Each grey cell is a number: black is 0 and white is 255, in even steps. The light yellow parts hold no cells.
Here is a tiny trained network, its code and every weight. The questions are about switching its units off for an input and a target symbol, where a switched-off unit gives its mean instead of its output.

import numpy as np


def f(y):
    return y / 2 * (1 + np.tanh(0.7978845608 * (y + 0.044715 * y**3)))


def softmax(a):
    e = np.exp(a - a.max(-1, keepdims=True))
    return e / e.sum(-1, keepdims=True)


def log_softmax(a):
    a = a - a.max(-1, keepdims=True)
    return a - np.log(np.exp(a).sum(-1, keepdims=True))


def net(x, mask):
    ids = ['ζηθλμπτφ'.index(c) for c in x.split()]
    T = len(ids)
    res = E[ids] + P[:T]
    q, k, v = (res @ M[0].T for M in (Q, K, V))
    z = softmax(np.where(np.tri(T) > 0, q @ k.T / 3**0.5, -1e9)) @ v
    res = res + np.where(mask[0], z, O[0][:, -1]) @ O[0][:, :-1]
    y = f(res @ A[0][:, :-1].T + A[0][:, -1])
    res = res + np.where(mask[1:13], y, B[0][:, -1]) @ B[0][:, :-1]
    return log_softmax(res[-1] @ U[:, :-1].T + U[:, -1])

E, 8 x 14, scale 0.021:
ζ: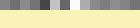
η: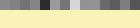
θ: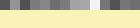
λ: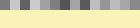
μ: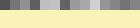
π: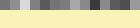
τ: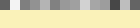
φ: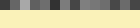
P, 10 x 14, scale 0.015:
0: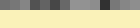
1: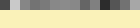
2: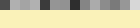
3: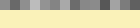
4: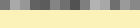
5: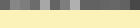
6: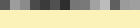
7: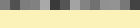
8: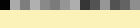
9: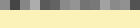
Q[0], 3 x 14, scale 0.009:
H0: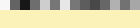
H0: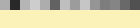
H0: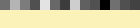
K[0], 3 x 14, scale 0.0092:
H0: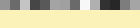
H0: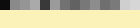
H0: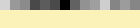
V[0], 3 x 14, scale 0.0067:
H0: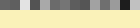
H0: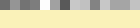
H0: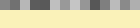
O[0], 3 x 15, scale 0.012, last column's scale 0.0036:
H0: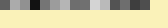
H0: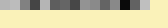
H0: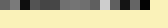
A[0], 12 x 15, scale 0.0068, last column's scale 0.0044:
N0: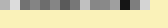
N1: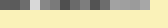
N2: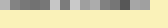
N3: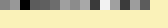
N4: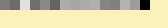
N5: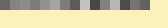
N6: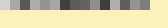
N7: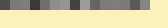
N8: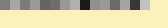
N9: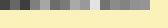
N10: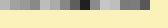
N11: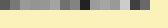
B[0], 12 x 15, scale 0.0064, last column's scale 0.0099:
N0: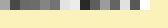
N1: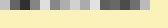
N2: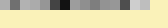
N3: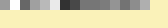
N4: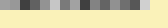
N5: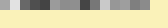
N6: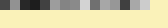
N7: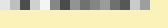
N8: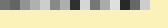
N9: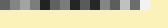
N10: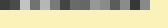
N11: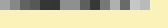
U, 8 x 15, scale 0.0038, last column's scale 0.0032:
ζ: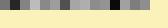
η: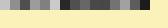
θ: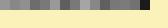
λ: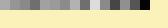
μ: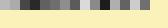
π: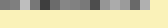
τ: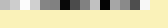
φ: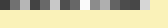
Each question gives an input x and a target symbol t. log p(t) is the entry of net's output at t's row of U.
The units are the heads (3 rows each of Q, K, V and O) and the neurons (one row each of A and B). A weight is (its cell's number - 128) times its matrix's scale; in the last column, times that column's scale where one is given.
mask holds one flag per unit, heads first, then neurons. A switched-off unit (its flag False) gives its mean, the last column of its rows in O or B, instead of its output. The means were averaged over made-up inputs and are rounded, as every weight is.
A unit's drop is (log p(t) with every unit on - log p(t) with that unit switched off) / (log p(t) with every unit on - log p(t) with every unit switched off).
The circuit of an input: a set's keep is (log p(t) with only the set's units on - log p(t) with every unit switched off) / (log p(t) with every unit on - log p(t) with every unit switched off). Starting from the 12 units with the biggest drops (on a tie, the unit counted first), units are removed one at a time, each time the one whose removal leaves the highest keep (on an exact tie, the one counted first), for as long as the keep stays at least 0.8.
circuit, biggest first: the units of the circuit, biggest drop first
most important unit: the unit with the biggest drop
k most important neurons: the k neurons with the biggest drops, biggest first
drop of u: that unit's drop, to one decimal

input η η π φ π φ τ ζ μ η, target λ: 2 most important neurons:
[N0, N9]
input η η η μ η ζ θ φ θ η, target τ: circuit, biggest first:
[H0, N0]
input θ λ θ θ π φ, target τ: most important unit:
N6
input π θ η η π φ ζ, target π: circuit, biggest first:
[H0, N11]
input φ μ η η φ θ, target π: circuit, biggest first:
[H0, N11, N9]
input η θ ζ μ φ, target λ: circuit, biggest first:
[H0, N0, N7]
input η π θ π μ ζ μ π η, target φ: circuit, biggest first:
[H0, N8]
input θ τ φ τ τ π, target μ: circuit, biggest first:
[H0, N6]
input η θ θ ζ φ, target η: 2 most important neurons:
[N3, N7]
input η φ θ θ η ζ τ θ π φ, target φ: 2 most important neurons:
[N8, N0]
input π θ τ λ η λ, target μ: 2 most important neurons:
[N6, N1]
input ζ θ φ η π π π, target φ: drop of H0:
1.1
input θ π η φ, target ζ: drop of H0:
1.1
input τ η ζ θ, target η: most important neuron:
[N3]
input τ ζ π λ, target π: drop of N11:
0.2
